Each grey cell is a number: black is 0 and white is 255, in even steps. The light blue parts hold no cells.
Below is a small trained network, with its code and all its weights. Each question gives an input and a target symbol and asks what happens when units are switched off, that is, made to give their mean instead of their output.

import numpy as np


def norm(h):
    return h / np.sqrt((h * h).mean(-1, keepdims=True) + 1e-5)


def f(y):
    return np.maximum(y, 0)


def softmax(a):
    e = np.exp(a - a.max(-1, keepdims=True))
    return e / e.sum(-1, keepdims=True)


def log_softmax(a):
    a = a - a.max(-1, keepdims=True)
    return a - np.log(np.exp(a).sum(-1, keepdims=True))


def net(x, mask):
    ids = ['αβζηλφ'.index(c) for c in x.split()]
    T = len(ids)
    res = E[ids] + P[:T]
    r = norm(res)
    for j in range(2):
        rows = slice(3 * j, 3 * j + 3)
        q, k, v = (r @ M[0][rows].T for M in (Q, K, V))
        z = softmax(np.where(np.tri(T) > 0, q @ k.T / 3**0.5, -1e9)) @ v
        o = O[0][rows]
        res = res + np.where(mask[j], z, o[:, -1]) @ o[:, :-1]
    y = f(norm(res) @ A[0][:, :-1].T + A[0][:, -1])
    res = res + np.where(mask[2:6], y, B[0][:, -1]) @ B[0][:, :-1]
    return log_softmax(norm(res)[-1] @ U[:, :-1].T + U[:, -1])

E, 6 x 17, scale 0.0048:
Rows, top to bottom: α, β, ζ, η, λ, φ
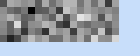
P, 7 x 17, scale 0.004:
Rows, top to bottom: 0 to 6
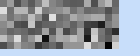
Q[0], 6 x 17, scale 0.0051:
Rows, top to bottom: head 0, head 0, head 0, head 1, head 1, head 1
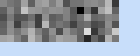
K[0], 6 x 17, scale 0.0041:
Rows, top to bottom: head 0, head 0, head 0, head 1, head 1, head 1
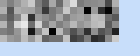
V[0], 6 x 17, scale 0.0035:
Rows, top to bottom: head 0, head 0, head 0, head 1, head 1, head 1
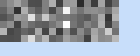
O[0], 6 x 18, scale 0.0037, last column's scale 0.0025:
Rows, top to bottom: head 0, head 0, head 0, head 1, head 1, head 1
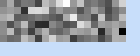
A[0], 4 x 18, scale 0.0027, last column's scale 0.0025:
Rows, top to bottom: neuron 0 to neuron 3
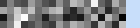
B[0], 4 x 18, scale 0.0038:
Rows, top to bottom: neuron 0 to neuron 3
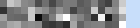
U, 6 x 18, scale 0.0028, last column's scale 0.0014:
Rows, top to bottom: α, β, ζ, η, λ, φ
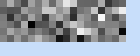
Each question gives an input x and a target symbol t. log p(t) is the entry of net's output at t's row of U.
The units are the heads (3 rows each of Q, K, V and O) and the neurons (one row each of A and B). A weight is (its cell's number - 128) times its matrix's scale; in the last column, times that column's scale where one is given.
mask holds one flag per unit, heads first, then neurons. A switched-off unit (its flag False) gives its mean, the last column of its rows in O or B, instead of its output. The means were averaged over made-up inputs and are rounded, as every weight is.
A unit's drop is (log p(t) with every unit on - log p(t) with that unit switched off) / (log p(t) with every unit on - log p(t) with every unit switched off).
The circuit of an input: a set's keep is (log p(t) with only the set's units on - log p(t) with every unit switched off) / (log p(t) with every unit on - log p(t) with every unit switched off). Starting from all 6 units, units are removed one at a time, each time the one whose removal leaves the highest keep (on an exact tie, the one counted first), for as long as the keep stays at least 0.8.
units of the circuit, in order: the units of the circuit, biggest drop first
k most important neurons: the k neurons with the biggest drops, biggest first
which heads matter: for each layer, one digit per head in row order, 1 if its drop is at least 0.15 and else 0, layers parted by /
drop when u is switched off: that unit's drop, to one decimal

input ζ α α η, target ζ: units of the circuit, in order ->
(head 0; neuron 2)
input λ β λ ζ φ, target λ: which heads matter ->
01
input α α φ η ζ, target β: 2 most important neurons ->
(neuron 3; neuron 2)
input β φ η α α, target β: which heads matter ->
10
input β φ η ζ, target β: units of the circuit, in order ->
(head 0; head 1)
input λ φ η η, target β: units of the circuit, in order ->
(head 1; neuron 3)
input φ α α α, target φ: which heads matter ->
10
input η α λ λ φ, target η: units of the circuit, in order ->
(head 0; head 1)
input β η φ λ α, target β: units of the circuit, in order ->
(head 1; head 0)
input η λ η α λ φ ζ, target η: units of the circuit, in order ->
(head 0)
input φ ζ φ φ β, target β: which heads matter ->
01
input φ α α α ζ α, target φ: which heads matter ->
10
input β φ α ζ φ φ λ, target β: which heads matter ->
11
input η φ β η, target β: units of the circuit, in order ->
(head 1)
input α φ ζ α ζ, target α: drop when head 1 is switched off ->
0.2
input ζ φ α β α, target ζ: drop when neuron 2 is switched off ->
0.3
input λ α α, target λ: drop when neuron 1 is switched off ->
-0.1
